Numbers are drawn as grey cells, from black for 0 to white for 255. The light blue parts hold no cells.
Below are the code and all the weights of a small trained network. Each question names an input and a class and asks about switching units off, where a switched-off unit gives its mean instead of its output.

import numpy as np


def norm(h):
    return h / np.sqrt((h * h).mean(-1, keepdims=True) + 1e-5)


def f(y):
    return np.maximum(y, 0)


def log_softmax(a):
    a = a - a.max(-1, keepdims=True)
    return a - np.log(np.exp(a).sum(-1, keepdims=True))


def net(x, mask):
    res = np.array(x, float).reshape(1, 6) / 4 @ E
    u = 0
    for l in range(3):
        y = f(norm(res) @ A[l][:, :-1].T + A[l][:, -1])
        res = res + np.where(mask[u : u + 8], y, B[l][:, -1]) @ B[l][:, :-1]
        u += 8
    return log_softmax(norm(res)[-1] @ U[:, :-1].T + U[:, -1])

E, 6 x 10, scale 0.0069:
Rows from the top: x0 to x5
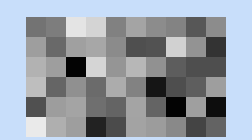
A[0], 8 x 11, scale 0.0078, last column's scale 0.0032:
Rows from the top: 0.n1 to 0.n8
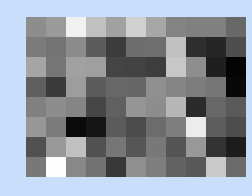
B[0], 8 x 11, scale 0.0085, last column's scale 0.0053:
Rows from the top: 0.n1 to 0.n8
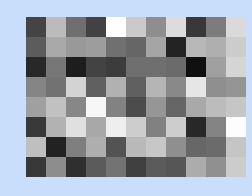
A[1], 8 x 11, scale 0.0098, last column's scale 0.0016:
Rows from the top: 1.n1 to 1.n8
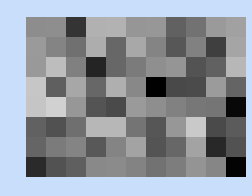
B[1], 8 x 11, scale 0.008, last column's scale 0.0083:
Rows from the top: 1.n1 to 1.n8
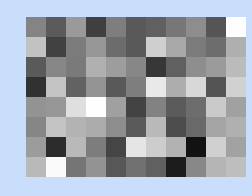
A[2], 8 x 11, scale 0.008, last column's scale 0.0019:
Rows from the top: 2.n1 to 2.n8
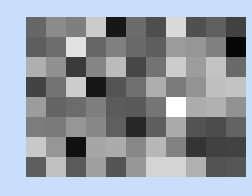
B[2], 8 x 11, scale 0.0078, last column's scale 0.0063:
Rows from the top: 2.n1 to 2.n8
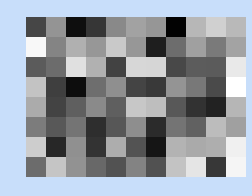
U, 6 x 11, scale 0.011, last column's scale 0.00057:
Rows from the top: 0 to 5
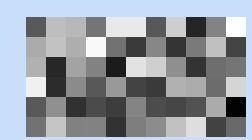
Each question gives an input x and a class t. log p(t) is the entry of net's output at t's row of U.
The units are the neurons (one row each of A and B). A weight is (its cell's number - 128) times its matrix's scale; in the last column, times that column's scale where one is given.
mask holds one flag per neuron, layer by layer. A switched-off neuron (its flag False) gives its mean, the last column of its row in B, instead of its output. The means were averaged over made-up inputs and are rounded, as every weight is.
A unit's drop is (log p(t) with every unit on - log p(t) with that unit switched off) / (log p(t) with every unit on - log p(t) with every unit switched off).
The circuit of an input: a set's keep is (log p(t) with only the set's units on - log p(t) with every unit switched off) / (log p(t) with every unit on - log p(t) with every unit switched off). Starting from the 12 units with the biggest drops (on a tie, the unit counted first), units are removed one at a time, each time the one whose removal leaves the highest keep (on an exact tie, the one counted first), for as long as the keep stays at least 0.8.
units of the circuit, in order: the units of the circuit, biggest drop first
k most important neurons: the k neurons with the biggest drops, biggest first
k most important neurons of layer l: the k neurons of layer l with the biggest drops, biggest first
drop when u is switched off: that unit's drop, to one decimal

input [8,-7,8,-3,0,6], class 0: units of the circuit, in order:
0.n1
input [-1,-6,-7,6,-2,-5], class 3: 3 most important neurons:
2.n4, 0.n3, 0.n4
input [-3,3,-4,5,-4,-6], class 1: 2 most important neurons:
1.n6, 1.n8
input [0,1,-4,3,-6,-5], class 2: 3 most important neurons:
2.n5, 2.n3, 0.n8
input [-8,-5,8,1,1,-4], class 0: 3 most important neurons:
0.n6, 0.n7, 2.n4
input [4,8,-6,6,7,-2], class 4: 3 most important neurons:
0.n3, 2.n1, 2.n3
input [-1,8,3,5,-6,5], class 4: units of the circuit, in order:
0.n3, 2.n1
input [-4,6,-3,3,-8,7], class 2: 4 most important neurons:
2.n5, 2.n3, 1.n8, 1.n6
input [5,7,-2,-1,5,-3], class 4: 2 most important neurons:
0.n3, 0.n6
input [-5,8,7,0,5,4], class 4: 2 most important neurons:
0.n3, 2.n1
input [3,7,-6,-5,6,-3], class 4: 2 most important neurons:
0.n3, 1.n4
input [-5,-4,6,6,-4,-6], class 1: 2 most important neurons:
0.n1, 0.n3
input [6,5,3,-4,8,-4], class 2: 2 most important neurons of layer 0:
0.n6, 0.n7
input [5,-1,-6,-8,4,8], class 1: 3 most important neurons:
1.n5, 1.n4, 0.n5
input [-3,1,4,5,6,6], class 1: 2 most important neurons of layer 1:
1.n5, 1.n3
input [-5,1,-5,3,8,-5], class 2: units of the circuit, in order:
1.n7
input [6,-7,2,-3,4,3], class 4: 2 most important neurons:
0.n8, 0.n6
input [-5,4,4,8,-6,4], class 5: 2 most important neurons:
1.n4, 2.n8
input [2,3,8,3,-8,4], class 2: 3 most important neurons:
2.n3, 2.n5, 2.n4
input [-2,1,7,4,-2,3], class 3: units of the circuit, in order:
2.n7
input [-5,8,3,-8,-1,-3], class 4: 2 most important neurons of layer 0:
0.n3, 0.n1
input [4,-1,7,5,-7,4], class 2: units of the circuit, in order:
2.n3, 0.n6
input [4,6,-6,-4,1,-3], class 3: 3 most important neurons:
0.n4, 2.n4, 1.n4
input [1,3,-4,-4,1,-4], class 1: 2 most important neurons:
1.n8, 1.n4
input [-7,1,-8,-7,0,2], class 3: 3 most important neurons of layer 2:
2.n4, 2.n2, 2.n3
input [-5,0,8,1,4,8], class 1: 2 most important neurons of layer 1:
1.n5, 1.n3
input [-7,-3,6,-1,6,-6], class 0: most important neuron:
0.n6
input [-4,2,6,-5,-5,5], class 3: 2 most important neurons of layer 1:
1.n4, 1.n1
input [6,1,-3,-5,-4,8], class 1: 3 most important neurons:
0.n5, 0.n6, 1.n5
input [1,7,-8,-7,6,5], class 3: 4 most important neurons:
2.n4, 1.n4, 0.n4, 2.n2
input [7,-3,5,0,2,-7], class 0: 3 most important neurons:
0.n1, 0.n8, 0.n2
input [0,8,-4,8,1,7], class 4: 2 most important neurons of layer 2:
2.n1, 2.n6
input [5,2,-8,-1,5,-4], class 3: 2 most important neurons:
2.n4, 0.n6
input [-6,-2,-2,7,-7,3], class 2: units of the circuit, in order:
2.n3
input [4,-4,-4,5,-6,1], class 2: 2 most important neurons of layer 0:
0.n6, 0.n1
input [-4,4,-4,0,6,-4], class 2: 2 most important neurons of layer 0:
0.n7, 0.n1
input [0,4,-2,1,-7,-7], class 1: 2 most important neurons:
1.n6, 1.n8
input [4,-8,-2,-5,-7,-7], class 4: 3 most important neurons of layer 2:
2.n4, 2.n2, 2.n5
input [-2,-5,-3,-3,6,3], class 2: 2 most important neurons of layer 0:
0.n7, 0.n3
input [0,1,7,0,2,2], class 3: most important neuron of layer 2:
2.n7
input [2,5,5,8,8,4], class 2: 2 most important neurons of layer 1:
1.n7, 1.n2
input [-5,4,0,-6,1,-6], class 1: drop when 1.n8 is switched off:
0.7
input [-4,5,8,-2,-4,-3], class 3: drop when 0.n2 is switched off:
0.0
